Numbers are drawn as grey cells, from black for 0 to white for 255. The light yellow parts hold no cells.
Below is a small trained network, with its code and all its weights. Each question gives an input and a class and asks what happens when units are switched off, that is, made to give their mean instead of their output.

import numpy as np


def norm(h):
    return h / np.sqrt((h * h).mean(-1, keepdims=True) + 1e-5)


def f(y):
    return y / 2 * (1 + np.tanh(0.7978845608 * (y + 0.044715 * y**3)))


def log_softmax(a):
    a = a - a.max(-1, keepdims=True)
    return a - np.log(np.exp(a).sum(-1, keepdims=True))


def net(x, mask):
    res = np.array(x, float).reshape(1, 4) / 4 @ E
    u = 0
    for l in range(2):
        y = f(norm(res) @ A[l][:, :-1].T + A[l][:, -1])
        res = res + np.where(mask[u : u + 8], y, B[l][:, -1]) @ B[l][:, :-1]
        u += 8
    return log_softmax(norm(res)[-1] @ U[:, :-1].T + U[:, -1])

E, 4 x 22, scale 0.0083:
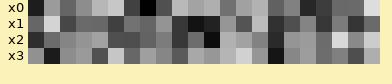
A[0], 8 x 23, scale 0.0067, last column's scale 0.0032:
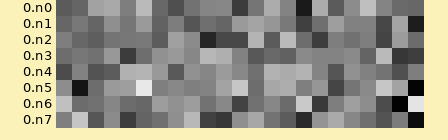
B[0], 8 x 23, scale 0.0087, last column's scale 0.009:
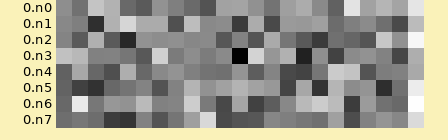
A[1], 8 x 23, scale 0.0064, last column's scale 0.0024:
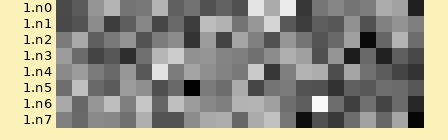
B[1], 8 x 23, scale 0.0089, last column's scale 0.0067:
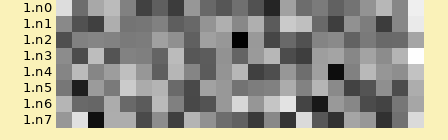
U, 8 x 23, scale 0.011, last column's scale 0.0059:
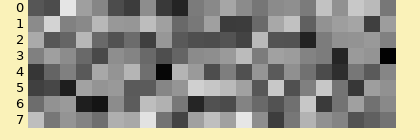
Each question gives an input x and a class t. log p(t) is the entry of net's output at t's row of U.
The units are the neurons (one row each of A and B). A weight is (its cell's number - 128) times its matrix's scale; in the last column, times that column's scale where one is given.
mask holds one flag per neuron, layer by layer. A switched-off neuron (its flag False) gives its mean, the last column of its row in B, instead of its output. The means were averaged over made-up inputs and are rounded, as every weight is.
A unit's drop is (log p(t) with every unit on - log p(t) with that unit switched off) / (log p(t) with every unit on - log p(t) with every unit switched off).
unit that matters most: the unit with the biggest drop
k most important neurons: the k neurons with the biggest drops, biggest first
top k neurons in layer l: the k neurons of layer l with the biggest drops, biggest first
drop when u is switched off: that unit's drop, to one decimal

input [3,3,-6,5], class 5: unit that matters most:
0.n6
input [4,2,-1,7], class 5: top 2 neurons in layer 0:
(0.n5; 0.n3)
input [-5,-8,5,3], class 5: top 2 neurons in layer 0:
(0.n5; 0.n6)
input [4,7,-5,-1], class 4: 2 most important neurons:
(1.n5; 0.n6)
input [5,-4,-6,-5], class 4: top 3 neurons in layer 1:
(1.n2; 1.n5; 1.n7)
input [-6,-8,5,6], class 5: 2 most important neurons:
(0.n5; 0.n6)
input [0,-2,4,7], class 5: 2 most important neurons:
(0.n5; 0.n3)
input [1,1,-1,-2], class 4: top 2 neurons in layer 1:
(1.n2; 1.n5)
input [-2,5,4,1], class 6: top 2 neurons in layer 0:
(0.n7; 0.n3)
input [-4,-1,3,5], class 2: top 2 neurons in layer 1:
(1.n0; 1.n3)
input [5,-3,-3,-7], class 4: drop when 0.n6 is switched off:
0.1
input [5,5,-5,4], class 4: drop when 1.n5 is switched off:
0.3
